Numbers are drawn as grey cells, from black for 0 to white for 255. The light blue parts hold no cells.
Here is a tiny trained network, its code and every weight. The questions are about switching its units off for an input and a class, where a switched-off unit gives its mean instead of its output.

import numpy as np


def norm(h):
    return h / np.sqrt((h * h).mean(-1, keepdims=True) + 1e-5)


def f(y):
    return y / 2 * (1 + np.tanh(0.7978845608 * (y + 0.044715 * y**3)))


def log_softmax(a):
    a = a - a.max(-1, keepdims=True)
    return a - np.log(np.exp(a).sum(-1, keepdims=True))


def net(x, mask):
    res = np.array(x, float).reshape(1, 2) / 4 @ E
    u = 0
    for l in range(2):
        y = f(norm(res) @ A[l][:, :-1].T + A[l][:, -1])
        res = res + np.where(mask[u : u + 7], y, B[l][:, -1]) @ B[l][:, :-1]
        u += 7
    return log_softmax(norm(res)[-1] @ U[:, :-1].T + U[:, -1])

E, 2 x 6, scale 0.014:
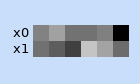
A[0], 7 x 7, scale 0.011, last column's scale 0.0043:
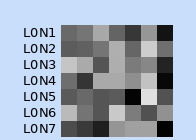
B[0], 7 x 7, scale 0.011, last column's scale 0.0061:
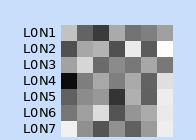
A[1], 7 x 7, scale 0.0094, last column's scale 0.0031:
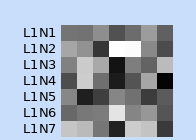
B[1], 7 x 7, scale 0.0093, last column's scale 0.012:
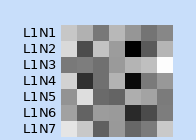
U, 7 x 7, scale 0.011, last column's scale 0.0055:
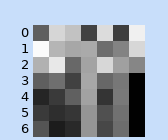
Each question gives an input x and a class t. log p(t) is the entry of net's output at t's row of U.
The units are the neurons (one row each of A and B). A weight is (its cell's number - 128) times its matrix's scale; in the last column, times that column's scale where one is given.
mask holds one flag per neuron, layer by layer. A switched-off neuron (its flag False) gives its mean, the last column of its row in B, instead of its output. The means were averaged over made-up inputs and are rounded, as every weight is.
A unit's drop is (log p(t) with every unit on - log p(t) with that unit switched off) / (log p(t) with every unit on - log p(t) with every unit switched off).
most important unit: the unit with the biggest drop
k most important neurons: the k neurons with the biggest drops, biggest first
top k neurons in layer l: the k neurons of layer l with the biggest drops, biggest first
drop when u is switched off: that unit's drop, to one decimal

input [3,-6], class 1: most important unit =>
L0N2
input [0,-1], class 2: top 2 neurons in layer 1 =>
L1N5; L1N2
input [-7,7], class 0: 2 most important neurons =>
L0N2; L0N4
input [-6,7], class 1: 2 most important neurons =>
L0N7; L1N2
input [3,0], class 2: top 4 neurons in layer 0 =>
L0N4; L0N2; L0N6; L0N5
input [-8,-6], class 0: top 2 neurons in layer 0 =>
L0N7; L0N5
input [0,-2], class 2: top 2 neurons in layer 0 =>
L0N1; L0N6
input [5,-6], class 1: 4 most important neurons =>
L0N4; L0N2; L1N4; L0N5
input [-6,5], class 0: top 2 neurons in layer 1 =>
L1N3; L1N4
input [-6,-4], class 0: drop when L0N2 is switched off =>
0.1
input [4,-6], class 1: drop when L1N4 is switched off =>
0.3
